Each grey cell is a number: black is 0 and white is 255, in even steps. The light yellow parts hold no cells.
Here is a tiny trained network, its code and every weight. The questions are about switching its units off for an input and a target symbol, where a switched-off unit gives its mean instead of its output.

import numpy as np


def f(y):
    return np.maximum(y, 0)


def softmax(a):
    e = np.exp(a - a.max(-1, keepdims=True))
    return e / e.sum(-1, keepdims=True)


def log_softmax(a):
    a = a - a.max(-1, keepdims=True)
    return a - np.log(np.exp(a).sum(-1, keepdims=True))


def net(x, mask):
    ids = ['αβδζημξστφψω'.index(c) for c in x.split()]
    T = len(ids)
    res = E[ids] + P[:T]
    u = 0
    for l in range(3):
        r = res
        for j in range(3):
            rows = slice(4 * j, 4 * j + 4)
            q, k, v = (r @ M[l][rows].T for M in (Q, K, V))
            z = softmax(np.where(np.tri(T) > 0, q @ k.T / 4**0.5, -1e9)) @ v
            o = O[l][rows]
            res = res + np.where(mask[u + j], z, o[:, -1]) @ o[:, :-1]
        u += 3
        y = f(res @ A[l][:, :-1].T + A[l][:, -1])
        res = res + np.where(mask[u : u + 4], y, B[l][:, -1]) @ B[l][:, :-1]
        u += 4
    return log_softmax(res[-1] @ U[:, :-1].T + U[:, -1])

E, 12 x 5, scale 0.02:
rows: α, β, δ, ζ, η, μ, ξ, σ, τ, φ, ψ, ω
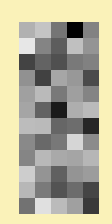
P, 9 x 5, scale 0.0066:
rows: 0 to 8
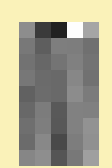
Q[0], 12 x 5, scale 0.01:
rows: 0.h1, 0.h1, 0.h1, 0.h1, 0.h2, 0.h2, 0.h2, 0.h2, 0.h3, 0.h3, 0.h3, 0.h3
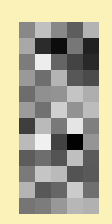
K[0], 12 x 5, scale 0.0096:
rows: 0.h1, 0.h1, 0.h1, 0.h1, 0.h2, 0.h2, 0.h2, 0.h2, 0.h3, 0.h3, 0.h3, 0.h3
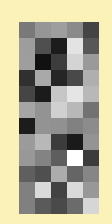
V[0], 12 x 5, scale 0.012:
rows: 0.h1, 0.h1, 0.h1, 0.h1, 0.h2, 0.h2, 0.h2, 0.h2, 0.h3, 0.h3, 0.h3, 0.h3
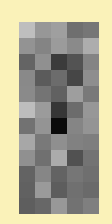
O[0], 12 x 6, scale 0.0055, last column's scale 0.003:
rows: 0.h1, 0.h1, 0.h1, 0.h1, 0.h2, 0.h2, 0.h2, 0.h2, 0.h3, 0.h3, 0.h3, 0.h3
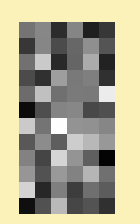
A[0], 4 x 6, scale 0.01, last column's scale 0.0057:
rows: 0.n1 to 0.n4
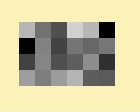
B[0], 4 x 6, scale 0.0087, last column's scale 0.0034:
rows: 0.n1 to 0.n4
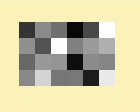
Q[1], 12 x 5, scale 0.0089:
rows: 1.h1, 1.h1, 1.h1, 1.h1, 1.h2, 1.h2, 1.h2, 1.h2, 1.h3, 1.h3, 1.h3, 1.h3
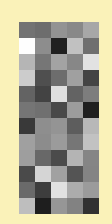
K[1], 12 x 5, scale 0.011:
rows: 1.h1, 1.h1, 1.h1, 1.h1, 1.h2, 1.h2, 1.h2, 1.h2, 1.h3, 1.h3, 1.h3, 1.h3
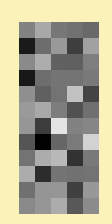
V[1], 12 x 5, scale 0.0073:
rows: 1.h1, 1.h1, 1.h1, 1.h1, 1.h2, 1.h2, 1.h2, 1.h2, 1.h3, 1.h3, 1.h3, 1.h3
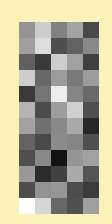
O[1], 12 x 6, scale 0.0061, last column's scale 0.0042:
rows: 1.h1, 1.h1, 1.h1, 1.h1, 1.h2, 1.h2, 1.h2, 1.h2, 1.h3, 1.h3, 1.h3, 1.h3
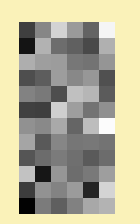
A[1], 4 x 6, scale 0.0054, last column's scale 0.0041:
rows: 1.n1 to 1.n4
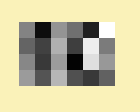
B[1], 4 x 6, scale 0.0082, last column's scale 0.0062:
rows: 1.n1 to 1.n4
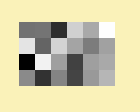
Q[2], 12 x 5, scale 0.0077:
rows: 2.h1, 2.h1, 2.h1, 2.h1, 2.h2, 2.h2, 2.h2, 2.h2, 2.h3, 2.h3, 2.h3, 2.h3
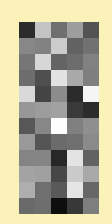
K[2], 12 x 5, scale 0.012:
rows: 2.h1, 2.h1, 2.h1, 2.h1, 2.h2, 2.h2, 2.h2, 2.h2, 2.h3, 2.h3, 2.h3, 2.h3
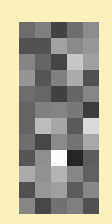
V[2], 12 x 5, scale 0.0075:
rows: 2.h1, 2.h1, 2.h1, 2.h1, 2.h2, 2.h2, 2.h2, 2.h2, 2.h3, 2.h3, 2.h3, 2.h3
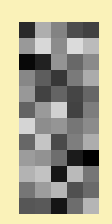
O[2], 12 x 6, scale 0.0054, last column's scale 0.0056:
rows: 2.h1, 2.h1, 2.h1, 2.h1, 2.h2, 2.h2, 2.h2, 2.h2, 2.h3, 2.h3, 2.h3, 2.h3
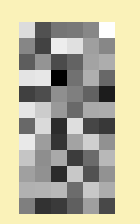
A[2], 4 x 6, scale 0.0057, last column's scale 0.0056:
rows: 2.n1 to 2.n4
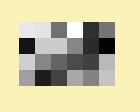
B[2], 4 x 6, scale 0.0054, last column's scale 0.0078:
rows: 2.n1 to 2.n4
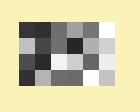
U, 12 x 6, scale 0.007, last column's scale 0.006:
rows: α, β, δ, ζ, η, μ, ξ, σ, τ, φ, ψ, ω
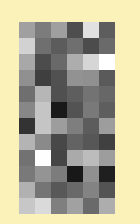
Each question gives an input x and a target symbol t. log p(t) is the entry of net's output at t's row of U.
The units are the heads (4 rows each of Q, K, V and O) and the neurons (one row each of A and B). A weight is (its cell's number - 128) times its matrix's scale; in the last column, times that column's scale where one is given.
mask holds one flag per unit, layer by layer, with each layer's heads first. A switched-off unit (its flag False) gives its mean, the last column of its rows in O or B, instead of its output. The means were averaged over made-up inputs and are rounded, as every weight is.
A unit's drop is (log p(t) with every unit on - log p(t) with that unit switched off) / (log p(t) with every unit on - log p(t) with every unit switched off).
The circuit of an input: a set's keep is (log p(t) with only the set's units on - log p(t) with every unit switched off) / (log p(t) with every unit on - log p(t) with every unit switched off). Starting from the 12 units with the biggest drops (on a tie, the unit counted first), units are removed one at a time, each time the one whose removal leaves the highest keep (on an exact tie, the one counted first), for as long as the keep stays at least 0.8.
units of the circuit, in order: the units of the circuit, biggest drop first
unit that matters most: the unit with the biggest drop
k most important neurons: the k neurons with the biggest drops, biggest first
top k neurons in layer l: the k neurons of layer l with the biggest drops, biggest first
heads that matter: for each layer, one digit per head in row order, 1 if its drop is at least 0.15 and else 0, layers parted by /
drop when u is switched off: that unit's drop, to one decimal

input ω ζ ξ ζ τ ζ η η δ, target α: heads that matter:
100 / 111 / 010
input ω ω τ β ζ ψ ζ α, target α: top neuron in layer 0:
(0.n1)
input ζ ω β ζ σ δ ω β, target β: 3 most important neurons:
(0.n1 0.n4 0.n2)
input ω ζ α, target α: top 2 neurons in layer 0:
(0.n4 0.n1)
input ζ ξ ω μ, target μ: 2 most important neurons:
(0.n1 1.n1)
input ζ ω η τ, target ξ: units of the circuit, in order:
(1.h1 2.h1)
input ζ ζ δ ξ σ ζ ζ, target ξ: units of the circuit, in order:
(2.h2 2.h1 1.h3)
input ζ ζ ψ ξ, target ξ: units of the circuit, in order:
(2.h2 2.h1 0.h1)
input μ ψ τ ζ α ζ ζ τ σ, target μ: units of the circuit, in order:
(0.n1 0.h3 2.h1)
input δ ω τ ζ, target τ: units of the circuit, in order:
(1.h3 0.h2 2.h2)
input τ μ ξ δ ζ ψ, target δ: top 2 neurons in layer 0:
(0.n1 0.n4)
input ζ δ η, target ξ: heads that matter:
100 / 001 / 111
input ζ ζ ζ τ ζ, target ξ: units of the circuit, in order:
(2.h2 1.h3 2.h1)
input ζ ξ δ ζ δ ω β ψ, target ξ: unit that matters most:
1.h3
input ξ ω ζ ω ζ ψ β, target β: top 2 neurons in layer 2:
(2.n3 2.n4)
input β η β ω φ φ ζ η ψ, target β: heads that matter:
101 / 110 / 101
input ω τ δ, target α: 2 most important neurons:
(1.n1 0.n4)
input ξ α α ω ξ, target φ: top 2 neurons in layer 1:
(1.n4 1.n3)
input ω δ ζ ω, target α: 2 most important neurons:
(0.n4 1.n1)
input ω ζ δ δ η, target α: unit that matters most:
1.h1
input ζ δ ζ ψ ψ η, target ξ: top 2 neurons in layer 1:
(1.n2 1.n4)
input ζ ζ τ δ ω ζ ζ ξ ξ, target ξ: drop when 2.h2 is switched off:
0.5
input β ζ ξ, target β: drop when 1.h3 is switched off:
0.0
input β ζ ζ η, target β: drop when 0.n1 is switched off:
0.8
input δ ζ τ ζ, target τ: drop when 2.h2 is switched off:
0.1
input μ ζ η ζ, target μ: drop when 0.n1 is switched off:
0.2
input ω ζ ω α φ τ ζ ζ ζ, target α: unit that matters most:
2.h3
